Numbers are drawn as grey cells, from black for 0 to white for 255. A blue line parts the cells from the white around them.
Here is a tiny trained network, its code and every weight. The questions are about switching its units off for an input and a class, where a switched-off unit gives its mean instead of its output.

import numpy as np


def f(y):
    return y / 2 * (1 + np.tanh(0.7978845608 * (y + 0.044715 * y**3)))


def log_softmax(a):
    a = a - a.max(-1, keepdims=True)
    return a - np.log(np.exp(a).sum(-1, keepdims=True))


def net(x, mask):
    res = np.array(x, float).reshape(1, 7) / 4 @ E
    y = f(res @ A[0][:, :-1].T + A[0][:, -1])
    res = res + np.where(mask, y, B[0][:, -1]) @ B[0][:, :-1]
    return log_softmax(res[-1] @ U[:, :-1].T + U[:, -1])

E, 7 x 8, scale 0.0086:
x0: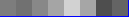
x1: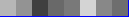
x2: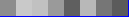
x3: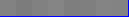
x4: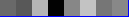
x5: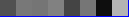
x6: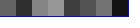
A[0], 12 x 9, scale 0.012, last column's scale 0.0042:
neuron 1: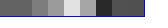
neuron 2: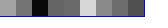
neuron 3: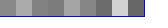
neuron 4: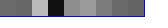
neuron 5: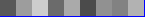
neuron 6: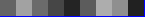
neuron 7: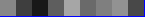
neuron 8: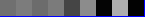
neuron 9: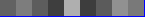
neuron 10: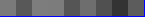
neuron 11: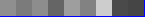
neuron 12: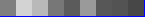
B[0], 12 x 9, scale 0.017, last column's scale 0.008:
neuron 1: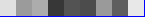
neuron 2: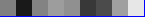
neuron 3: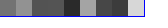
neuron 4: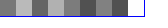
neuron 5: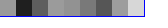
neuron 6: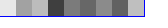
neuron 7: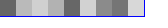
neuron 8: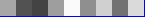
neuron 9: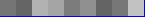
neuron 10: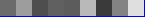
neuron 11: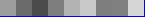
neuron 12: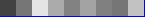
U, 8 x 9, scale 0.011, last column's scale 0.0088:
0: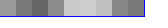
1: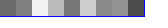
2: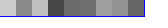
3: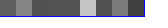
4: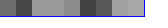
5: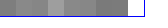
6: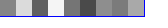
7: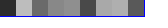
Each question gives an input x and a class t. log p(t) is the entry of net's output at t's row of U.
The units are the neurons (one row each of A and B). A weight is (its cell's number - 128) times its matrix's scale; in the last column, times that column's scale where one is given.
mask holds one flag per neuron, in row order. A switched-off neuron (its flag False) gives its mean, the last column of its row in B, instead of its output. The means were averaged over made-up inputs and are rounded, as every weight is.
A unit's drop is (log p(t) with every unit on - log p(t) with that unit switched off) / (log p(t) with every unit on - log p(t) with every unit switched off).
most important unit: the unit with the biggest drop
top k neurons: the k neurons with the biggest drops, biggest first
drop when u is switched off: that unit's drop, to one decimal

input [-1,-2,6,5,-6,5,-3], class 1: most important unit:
neuron 12
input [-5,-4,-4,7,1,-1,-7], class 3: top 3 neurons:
(neuron 3; neuron 1; neuron 2)
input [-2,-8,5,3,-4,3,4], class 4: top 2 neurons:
(neuron 7; neuron 5)
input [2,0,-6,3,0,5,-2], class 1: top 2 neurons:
(neuron 7; neuron 9)
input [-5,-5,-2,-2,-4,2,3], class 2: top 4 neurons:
(neuron 6; neuron 2; neuron 4; neuron 12)
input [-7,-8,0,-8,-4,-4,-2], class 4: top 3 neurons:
(neuron 5; neuron 1; neuron 7)
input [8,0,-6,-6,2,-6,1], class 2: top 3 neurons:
(neuron 1; neuron 8; neuron 12)
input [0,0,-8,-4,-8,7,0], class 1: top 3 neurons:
(neuron 7; neuron 9; neuron 4)
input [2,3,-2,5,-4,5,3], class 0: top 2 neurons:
(neuron 8; neuron 4)
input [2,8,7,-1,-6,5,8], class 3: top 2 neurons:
(neuron 10; neuron 7)
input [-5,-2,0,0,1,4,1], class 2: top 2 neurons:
(neuron 6; neuron 11)
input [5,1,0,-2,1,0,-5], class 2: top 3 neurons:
(neuron 1; neuron 10; neuron 11)
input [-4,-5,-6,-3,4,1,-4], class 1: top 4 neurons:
(neuron 9; neuron 7; neuron 2; neuron 1)
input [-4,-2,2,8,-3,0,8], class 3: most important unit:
neuron 10
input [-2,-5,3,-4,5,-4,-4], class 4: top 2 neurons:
(neuron 5; neuron 7)
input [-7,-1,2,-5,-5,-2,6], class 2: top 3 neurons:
(neuron 6; neuron 4; neuron 3)
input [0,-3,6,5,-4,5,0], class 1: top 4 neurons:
(neuron 12; neuron 4; neuron 11; neuron 2)
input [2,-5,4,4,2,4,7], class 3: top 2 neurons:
(neuron 10; neuron 2)
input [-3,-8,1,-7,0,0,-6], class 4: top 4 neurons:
(neuron 5; neuron 10; neuron 11; neuron 7)
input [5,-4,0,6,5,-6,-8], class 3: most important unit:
neuron 3
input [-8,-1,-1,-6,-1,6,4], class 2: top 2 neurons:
(neuron 6; neuron 11)
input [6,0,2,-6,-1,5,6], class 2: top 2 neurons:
(neuron 1; neuron 3)
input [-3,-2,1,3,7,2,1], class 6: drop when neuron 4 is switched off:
0.8
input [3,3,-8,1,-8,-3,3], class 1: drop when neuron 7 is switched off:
0.8
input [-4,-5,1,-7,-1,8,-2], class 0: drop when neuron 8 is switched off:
1.0
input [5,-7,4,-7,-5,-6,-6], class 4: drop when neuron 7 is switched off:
0.3
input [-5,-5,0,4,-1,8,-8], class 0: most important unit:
neuron 8
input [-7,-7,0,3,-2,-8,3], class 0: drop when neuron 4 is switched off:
0.0
